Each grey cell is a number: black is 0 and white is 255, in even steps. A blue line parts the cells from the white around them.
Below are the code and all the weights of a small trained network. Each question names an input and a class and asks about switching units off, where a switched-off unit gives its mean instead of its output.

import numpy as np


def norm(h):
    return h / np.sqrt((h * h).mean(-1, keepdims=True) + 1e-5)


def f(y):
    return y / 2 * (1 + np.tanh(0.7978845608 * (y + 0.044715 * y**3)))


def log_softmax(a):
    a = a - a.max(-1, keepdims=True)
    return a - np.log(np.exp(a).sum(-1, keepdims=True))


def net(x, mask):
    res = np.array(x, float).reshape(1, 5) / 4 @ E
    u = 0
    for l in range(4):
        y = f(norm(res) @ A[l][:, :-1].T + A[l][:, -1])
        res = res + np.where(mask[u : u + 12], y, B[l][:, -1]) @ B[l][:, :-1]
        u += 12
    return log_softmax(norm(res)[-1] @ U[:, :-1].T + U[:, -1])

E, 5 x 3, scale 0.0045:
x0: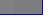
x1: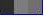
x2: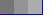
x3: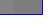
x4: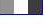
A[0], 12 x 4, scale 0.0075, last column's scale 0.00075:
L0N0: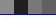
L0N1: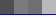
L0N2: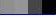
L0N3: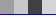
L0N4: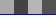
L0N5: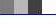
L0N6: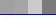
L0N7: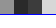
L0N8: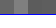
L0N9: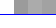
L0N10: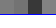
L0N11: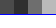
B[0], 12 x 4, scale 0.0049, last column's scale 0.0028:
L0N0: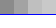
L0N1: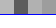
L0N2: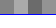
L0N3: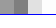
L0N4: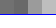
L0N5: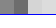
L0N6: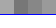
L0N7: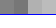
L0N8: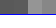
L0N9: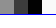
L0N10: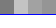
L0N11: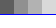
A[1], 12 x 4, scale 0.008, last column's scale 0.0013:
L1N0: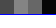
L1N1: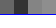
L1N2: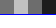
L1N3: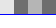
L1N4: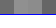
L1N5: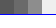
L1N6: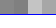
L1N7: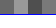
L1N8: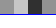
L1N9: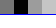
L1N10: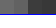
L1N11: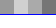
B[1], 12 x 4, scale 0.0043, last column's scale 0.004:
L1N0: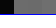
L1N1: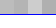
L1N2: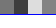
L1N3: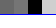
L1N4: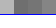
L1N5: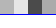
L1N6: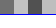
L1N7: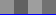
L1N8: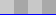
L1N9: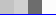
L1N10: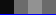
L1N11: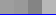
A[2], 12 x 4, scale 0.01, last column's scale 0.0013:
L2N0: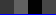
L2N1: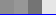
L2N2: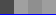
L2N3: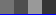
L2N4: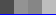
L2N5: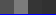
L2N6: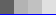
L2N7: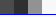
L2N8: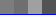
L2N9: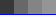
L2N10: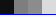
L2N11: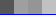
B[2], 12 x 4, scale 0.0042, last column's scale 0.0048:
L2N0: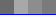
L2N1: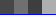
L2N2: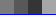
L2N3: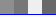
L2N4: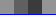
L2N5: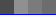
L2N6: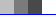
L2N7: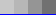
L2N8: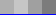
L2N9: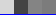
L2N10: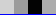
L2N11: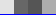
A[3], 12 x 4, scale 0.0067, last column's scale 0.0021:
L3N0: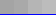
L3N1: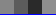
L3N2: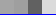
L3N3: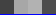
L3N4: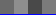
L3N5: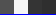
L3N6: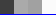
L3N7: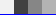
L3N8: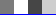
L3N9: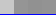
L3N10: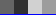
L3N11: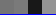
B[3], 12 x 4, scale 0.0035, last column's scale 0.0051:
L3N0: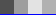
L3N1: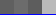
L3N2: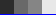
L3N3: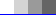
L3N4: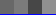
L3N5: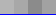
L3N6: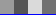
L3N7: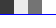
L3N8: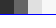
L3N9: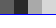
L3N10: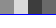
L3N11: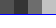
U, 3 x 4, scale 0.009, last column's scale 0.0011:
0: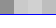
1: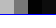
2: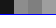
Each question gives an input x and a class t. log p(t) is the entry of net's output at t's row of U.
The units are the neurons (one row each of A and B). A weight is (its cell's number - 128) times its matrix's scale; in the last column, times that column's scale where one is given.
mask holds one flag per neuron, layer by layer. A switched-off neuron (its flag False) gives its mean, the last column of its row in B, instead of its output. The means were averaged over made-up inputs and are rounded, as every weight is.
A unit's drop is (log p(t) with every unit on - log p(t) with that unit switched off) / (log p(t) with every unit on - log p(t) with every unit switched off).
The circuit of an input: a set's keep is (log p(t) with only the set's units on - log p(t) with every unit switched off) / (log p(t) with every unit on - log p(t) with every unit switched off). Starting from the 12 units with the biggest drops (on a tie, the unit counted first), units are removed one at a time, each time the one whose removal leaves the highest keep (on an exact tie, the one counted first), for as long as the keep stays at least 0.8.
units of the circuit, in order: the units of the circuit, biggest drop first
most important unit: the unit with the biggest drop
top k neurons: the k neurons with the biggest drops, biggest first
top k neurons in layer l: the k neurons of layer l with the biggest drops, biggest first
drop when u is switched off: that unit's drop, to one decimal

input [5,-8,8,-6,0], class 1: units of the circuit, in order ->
(L0N9)
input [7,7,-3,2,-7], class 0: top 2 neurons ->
(L1N3; L1N1)
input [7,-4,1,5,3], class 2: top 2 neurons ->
(L2N6; L2N11)
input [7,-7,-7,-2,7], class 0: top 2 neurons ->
(L1N8; L2N6)
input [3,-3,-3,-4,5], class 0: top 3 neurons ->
(L1N8; L0N2; L2N2)
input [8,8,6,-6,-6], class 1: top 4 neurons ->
(L2N10; L0N3; L0N5; L1N8)
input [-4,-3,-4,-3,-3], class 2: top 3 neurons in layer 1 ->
(L1N3; L1N8; L1N11)
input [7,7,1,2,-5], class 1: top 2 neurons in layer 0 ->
(L0N3; L0N5)
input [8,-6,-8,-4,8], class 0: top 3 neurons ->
(L1N8; L2N6; L2N10)
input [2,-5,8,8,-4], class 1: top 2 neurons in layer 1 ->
(L1N3; L1N8)
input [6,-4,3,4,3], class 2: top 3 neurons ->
(L2N6; L2N11; L2N10)
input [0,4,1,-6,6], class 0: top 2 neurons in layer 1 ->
(L1N3; L1N11)
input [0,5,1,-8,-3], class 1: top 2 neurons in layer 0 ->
(L0N3; L0N11)
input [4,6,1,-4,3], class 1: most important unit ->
L1N9
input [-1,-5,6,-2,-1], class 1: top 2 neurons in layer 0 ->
(L0N9; L0N6)
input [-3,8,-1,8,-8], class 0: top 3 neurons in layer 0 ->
(L0N1; L0N0; L0N9)
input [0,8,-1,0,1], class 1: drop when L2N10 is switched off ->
0.1
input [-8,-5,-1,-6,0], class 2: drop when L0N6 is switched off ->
-0.1
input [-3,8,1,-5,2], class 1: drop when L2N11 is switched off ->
0.0
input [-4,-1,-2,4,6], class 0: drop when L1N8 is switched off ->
0.1
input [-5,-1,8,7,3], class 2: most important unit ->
L1N3
